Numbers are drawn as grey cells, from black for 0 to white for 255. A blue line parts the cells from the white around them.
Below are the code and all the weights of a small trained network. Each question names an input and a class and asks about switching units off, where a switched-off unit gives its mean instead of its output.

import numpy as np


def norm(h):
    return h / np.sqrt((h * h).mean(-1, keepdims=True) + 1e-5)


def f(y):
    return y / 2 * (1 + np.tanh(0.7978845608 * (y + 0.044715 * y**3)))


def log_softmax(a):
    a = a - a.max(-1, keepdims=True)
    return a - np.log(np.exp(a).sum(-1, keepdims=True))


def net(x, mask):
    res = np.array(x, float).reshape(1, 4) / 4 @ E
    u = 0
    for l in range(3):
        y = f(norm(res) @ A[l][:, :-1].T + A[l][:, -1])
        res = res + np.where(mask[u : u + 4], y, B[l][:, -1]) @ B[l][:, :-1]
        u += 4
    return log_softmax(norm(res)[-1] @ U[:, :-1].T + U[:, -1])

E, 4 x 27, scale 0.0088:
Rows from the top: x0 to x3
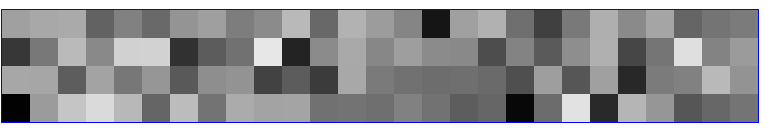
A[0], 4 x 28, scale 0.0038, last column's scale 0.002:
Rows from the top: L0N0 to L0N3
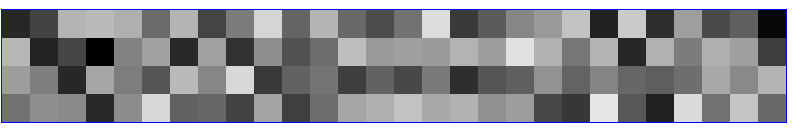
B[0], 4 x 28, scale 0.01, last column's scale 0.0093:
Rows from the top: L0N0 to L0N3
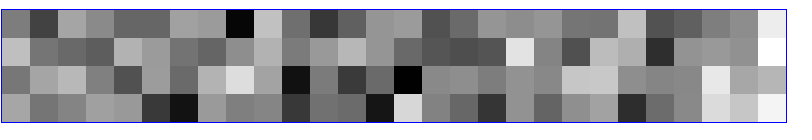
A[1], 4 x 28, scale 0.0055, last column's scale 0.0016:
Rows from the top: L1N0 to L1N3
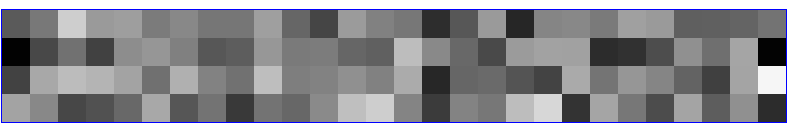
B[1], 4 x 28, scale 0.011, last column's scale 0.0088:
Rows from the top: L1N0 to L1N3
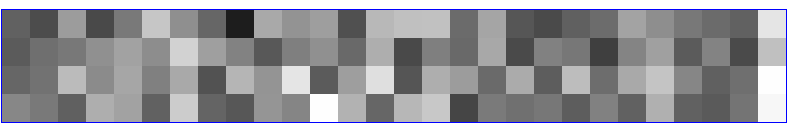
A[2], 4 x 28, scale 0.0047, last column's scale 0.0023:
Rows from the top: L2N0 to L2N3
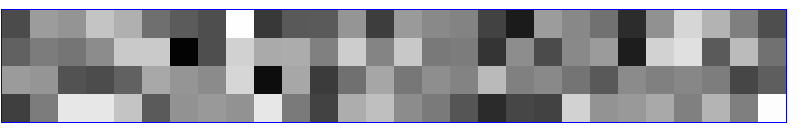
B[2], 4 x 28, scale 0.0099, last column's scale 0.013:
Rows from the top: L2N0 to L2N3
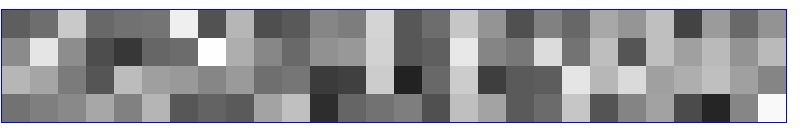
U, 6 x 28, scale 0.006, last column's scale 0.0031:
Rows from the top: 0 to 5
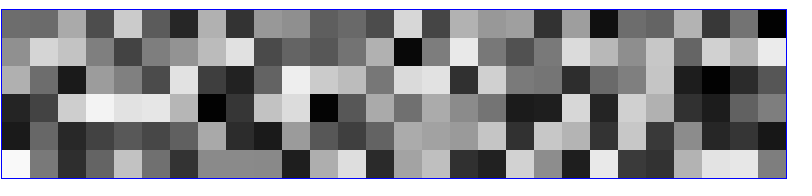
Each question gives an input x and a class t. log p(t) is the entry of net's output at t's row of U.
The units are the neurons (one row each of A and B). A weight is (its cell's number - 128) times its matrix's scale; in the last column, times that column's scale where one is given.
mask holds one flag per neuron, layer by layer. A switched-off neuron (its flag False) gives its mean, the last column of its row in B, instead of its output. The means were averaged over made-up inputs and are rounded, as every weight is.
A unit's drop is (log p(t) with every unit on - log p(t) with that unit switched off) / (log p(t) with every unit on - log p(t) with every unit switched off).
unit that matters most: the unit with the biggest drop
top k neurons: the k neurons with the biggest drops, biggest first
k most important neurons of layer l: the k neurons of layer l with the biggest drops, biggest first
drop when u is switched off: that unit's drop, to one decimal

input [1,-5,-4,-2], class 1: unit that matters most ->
L0N1
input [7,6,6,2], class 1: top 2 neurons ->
[L2N1 L0N0]
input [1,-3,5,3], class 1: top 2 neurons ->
[L0N2 L0N0]
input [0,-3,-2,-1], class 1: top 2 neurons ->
[L0N1 L1N3]
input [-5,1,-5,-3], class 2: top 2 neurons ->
[L0N2 L1N3]
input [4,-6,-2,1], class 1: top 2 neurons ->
[L0N0 L1N3]
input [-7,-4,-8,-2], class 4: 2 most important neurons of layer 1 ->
[L1N2 L1N3]
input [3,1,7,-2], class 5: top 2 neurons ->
[L0N1 L1N2]
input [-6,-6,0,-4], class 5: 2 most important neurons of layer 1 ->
[L1N2 L1N1]
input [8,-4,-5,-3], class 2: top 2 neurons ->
[L0N2 L2N3]
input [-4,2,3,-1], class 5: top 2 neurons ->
[L1N2 L0N1]
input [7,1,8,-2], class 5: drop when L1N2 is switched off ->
0.2
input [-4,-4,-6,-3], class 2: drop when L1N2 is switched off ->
0.0
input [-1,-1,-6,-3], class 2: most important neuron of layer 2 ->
[L2N1]
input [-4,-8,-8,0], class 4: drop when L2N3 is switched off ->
0.3
